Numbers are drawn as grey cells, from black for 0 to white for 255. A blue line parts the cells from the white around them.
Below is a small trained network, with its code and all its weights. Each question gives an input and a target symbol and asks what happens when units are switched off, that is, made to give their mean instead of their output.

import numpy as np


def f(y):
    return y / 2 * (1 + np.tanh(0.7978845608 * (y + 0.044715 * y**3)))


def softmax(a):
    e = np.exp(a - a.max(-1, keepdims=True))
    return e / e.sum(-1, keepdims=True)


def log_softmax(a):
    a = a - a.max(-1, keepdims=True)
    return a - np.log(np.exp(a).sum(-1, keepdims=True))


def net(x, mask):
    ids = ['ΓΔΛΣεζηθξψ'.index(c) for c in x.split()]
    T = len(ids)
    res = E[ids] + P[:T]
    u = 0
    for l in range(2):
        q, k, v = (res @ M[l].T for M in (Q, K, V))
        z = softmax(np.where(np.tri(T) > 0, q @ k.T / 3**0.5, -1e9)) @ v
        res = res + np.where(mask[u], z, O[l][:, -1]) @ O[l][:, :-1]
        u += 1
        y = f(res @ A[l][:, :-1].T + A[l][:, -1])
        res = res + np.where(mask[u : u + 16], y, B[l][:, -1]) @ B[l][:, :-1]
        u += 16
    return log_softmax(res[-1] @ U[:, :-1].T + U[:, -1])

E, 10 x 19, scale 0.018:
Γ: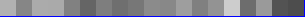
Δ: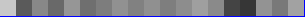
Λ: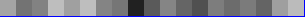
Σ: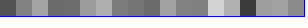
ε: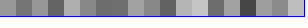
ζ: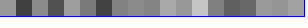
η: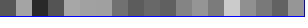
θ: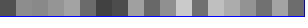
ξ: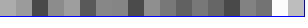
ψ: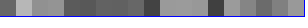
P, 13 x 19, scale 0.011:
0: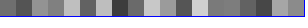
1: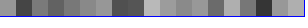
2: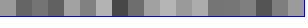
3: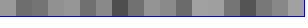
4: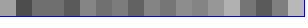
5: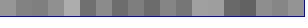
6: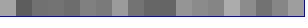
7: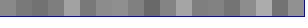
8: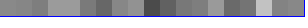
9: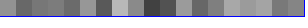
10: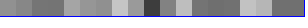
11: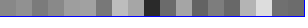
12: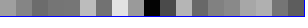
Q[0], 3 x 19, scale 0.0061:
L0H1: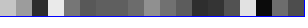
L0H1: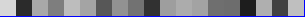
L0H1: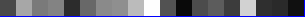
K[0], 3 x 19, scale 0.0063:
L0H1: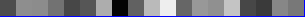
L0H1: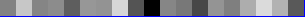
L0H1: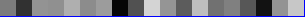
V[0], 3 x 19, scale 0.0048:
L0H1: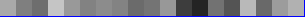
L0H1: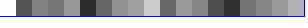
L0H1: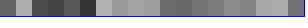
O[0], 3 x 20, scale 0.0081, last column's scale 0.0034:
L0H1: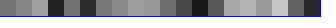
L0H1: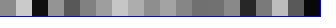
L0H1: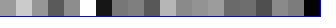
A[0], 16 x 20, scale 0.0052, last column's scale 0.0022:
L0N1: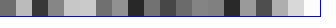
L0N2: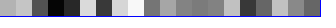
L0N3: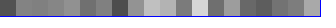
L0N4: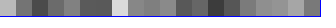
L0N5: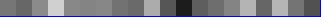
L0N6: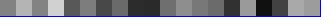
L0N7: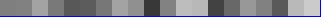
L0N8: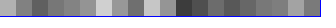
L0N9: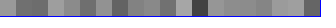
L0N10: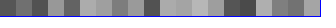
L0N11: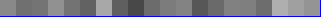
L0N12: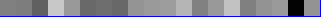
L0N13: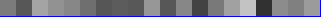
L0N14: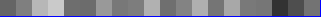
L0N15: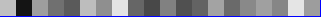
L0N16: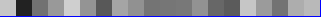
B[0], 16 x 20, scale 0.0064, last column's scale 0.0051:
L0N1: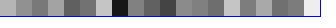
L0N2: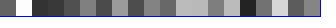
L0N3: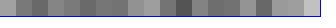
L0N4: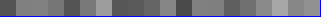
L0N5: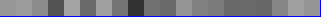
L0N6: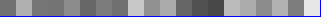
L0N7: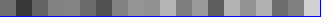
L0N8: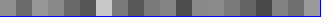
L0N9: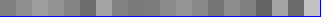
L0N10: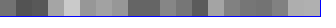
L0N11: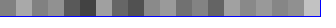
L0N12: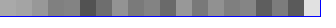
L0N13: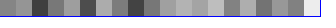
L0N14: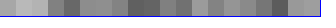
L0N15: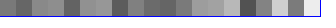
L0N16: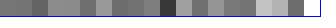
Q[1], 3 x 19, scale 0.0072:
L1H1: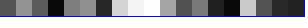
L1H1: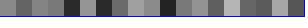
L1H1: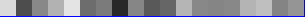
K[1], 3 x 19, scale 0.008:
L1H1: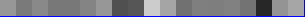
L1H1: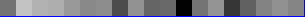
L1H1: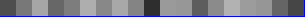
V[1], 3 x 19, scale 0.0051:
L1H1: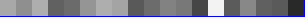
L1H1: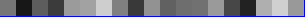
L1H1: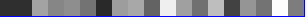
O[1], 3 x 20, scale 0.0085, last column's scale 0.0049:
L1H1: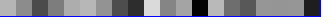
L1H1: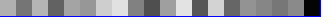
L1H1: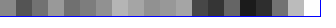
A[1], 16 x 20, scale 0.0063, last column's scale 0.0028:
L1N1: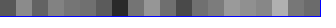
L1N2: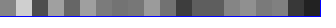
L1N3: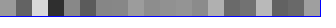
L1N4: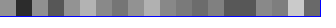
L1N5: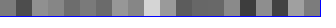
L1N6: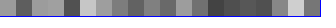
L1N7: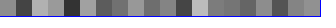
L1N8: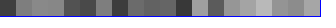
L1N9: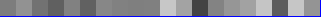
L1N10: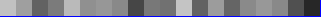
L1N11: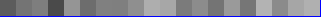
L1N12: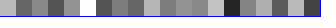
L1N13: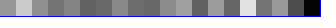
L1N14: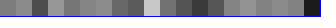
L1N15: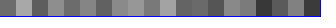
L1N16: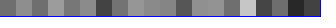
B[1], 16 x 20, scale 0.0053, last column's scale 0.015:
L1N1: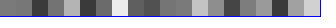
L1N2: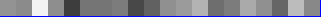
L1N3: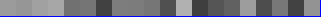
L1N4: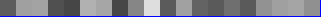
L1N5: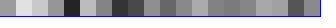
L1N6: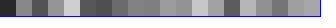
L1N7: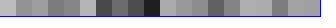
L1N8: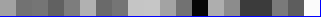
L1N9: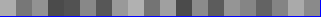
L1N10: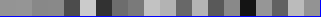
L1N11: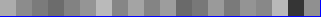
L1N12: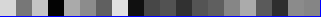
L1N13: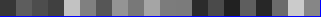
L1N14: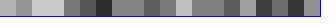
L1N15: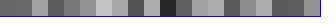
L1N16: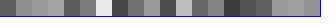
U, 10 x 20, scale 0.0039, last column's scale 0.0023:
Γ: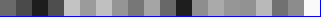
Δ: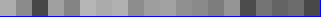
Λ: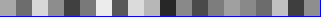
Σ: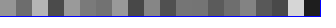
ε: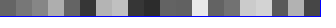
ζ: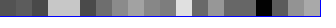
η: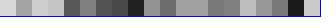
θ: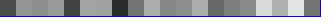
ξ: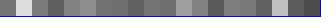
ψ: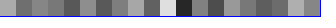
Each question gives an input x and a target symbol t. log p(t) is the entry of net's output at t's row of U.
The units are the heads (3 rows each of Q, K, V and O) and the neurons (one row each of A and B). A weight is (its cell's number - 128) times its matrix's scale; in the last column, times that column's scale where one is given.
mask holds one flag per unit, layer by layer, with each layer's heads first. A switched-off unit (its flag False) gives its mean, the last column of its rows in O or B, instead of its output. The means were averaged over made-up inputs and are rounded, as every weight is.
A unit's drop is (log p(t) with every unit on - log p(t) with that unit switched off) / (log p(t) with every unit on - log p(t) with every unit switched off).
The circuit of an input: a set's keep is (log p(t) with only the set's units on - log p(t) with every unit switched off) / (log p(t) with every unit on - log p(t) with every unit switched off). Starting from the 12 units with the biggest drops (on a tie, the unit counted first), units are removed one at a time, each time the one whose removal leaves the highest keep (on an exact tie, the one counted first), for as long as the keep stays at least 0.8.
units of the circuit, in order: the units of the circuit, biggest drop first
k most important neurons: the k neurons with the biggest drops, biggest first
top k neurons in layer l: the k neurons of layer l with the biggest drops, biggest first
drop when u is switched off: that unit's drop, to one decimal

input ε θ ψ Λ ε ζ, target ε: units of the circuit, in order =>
L1H1; L1N8
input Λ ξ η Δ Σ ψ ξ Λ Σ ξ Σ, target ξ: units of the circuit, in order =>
L0H1; L0N2
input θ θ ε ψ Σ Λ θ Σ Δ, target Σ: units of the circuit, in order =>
L1H1; L1N12; L0N13; L0N6
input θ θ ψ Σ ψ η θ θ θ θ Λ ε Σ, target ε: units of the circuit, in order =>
L1H1; L1N8; L0N16
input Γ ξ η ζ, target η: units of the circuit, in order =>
L1H1; L1N3
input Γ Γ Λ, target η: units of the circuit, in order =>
L1H1; L1N14; L0N14
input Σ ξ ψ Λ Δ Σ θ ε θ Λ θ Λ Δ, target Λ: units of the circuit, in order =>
L0H1; L1N1
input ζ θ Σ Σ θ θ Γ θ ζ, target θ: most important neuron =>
L1N4
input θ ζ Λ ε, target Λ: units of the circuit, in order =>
L0H1; L1N1; L1H1
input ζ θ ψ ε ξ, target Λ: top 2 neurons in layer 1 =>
L1N8; L1N1
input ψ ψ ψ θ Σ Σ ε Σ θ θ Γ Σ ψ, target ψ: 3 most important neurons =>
L0N7; L0N6; L1N9
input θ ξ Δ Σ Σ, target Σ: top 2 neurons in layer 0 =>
L0N6; L0N10
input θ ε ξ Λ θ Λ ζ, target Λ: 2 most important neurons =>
L1N1; L1N3
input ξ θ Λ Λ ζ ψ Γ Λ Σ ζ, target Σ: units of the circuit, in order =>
L1H1; L1N12; L0N6
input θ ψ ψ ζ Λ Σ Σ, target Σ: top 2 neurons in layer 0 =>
L0N6; L0N1
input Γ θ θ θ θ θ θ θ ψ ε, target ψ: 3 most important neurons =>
L1N8; L1N7; L0N7
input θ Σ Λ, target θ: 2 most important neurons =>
L0N3; L1N10
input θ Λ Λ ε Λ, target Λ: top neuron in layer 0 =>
L0N15
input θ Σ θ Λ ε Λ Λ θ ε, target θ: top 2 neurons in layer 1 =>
L1N4; L1N5
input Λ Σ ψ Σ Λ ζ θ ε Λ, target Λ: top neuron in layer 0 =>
L0N16
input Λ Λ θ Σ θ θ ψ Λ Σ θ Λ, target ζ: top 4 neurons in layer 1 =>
L1N14; L1N6; L1N8; L1N1
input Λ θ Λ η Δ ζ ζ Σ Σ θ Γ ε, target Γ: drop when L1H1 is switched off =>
0.8
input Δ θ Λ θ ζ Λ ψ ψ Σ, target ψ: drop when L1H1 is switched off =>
0.8
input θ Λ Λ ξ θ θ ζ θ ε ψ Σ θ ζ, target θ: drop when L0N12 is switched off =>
0.0
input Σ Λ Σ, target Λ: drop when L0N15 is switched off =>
0.0
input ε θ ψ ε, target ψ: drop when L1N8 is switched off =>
0.3
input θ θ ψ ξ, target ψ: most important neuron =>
L1N8
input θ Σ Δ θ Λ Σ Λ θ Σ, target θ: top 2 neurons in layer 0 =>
L0N16; L0N1
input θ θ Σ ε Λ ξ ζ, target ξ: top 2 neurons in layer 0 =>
L0N2; L0N1
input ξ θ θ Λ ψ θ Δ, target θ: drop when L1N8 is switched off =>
0.1
